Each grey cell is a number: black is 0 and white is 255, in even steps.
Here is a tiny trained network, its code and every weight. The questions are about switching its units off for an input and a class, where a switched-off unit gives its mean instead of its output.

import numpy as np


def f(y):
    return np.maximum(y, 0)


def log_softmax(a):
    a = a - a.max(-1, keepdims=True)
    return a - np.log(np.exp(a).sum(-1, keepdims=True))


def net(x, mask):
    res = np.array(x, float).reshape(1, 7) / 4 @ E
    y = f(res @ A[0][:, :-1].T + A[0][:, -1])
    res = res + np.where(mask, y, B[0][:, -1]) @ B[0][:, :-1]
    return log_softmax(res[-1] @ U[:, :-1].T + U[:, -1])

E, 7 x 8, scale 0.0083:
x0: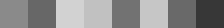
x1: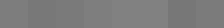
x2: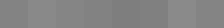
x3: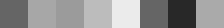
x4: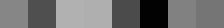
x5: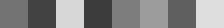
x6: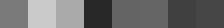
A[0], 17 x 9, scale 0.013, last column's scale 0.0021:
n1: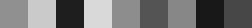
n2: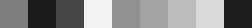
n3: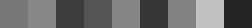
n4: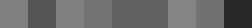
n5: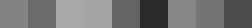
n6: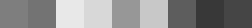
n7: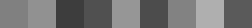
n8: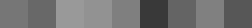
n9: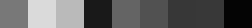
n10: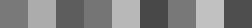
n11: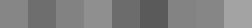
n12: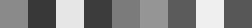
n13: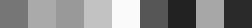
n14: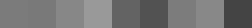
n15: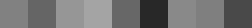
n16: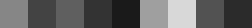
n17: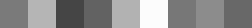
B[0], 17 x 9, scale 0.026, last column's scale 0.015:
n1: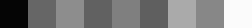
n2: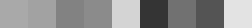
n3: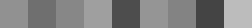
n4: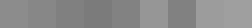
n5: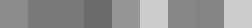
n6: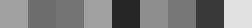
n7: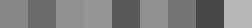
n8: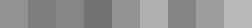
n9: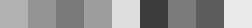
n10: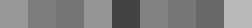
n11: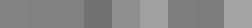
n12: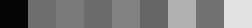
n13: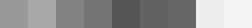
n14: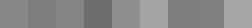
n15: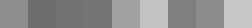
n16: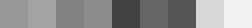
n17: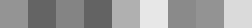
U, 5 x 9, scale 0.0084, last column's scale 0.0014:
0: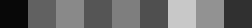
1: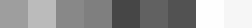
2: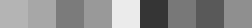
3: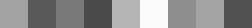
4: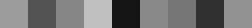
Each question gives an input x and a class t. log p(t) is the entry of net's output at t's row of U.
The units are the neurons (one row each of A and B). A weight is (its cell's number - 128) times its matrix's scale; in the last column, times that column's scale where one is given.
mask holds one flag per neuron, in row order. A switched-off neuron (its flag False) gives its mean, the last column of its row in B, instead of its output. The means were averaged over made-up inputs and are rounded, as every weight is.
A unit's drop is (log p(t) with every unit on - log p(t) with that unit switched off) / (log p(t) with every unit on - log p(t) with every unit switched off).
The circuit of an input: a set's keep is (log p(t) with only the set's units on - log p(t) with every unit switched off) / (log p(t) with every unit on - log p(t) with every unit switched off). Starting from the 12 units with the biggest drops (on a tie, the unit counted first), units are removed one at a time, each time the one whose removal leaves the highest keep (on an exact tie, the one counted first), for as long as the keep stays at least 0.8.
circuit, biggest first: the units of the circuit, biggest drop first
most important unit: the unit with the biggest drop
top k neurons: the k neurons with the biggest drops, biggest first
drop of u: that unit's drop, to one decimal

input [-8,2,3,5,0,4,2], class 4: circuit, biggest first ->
(n3)
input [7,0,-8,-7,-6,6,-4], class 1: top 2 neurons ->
(n16, n1)
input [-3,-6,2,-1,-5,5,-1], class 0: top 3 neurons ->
(n12, n5, n15)
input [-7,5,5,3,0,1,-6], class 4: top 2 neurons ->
(n3, n9)
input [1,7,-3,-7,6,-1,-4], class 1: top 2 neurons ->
(n16, n17)
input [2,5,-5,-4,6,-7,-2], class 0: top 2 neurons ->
(n1, n17)
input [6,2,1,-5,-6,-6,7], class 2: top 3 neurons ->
(n9, n12, n13)
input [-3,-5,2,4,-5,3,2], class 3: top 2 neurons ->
(n17, n16)
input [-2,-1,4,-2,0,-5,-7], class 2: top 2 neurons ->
(n2, n12)
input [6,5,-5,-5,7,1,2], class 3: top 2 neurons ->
(n13, n5)
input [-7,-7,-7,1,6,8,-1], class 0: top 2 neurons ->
(n12, n6)
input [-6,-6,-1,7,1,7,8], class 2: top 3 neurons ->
(n9, n1, n16)
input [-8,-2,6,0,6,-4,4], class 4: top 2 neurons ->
(n3, n7)
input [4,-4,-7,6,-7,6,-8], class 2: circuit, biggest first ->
(n2)
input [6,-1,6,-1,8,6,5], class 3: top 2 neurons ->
(n1, n5)
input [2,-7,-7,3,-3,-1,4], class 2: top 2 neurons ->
(n16, n9)
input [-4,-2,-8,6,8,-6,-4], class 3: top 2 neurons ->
(n15, n5)
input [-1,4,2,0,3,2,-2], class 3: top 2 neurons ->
(n1, n9)
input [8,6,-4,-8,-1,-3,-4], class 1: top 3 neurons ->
(n16, n3, n7)
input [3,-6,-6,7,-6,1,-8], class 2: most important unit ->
n2
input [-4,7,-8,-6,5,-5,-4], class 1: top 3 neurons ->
(n16, n12, n17)
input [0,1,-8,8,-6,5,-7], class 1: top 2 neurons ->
(n13, n9)
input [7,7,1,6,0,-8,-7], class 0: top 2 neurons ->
(n1, n9)
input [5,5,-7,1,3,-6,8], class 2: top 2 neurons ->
(n9, n12)
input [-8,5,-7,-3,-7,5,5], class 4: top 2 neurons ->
(n7, n3)
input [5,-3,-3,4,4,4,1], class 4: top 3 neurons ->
(n6, n1, n16)
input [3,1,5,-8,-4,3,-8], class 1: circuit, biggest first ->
(n16)
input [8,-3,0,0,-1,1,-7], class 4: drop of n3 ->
-0.1
